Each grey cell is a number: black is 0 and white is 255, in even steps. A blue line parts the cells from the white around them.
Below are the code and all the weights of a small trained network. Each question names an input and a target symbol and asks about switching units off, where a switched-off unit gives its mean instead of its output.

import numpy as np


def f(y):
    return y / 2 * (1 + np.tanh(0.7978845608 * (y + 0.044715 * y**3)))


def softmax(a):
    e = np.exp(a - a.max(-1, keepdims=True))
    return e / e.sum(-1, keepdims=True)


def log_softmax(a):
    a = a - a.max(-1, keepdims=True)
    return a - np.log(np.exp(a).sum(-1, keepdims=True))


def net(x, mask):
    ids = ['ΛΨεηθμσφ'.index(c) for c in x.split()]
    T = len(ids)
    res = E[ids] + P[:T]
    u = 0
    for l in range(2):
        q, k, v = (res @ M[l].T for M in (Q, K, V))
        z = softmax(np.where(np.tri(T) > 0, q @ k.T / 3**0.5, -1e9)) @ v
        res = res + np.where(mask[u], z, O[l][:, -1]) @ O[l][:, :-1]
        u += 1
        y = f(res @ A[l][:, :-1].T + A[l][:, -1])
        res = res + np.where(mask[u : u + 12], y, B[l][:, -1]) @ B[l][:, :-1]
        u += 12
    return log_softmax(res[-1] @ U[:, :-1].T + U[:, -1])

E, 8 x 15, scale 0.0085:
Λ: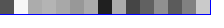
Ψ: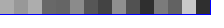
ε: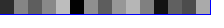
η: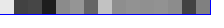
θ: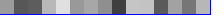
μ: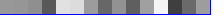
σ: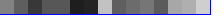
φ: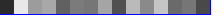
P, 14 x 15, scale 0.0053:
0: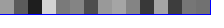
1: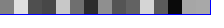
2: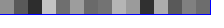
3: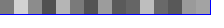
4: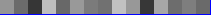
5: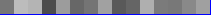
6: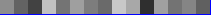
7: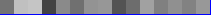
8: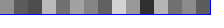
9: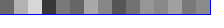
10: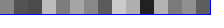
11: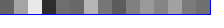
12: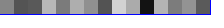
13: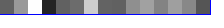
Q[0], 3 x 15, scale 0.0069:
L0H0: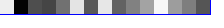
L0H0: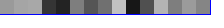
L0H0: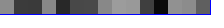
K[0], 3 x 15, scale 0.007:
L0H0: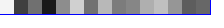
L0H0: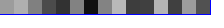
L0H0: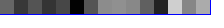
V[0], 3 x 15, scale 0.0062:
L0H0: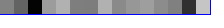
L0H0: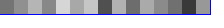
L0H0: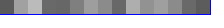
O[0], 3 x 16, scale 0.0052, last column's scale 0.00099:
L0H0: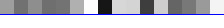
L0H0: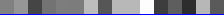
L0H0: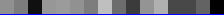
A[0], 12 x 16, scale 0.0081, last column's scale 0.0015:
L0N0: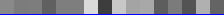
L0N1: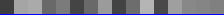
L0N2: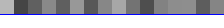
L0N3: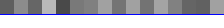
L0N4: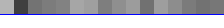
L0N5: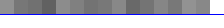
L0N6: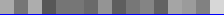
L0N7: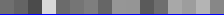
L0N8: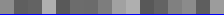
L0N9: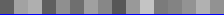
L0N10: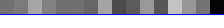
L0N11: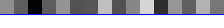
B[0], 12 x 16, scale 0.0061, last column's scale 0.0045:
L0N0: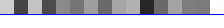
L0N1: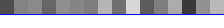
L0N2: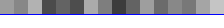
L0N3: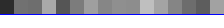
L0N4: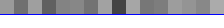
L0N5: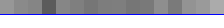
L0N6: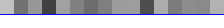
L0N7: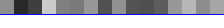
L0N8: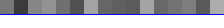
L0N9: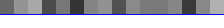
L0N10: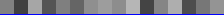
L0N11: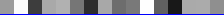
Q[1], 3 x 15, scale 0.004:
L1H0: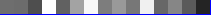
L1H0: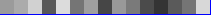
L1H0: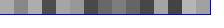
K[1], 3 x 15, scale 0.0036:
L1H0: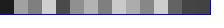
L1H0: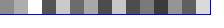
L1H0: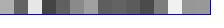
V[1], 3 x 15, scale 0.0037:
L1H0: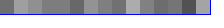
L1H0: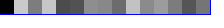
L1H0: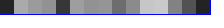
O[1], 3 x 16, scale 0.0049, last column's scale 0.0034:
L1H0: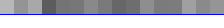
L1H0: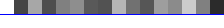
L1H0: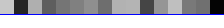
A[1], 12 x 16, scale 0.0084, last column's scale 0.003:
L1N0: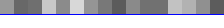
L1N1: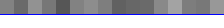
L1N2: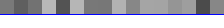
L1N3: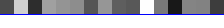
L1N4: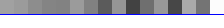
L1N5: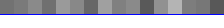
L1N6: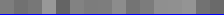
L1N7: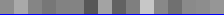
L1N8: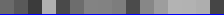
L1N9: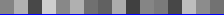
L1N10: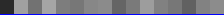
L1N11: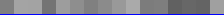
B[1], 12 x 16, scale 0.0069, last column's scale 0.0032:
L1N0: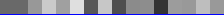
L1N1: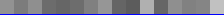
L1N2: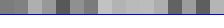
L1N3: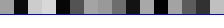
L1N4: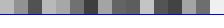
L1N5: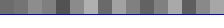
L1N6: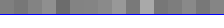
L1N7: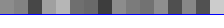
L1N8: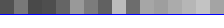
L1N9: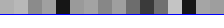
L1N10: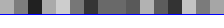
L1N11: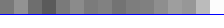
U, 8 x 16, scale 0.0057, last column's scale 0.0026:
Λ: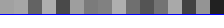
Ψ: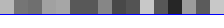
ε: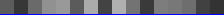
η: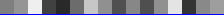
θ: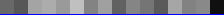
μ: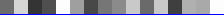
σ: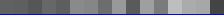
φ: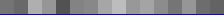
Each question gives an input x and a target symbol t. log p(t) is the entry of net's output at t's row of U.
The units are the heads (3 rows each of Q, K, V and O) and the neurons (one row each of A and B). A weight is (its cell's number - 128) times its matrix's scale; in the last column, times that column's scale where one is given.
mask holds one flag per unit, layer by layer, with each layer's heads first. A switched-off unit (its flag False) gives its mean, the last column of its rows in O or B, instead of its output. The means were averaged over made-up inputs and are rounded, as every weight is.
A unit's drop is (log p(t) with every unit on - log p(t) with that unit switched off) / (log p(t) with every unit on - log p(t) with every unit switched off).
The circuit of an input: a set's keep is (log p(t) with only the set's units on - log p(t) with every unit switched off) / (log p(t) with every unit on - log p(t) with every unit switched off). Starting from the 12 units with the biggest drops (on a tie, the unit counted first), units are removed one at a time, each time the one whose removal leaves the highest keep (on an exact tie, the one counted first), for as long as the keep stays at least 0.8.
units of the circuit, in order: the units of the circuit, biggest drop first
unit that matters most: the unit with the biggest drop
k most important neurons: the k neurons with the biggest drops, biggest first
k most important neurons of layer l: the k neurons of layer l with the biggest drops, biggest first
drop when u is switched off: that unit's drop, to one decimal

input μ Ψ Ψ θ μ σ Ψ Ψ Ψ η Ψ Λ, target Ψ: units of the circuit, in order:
L1N10; L0H0
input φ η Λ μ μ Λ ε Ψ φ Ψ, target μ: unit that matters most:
L0N0
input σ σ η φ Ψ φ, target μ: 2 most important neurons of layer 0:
L0N3; L0N1
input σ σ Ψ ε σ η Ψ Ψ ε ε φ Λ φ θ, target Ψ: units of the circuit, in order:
L0H0; L0N11; L1N3
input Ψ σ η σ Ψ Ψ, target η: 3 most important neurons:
L0N10; L0N1; L0N11
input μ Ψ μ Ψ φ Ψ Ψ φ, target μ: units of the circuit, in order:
L1N10; L1N3; L0N1
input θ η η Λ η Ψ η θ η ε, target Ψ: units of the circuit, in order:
L0N11; L0H0; L1N3
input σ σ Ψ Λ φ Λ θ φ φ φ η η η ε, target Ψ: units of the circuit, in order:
L0H0; L0N11
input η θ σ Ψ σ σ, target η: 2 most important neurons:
L0N10; L0N6
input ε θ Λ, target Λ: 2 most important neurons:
L1N9; L0N7
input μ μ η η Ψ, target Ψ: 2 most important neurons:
L1N4; L0N2
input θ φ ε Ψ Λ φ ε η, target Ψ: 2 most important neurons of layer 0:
L0N11; L0N0
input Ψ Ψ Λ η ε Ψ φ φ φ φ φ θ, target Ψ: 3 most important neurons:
L0N11; L1N3; L1N7
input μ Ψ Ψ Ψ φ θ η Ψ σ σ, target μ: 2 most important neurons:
L0N11; L0N10
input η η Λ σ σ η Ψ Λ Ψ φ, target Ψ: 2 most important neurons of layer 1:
L1N10; L1N3
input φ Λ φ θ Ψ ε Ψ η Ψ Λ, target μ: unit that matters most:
L1N3
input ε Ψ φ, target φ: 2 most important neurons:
L0N3; L1N2
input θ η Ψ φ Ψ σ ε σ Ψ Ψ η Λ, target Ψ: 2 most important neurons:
L1N10; L1N3
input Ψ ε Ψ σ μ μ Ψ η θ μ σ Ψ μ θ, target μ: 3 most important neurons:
L0N0; L0N11; L1N3
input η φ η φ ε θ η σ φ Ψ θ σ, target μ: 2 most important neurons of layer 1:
L1N3; L1N10
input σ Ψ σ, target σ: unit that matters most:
L0H0
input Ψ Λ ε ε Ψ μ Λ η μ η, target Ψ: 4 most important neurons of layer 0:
L0N11; L0N1; L0N10; L0N3
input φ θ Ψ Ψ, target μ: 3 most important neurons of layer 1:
L1N3; L1N9; L1N7
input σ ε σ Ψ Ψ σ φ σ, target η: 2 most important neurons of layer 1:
L1N5; L1N4
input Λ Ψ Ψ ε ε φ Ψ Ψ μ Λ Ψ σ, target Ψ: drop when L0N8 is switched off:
-0.1
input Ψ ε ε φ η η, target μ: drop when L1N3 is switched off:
0.3
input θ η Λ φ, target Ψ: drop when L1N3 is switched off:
1.0
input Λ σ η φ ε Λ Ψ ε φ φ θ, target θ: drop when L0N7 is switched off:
0.2
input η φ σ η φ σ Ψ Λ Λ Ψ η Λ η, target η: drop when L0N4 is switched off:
0.2
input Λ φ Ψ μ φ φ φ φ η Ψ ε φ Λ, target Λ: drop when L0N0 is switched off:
0.0
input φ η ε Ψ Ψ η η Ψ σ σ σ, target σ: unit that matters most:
L1N8
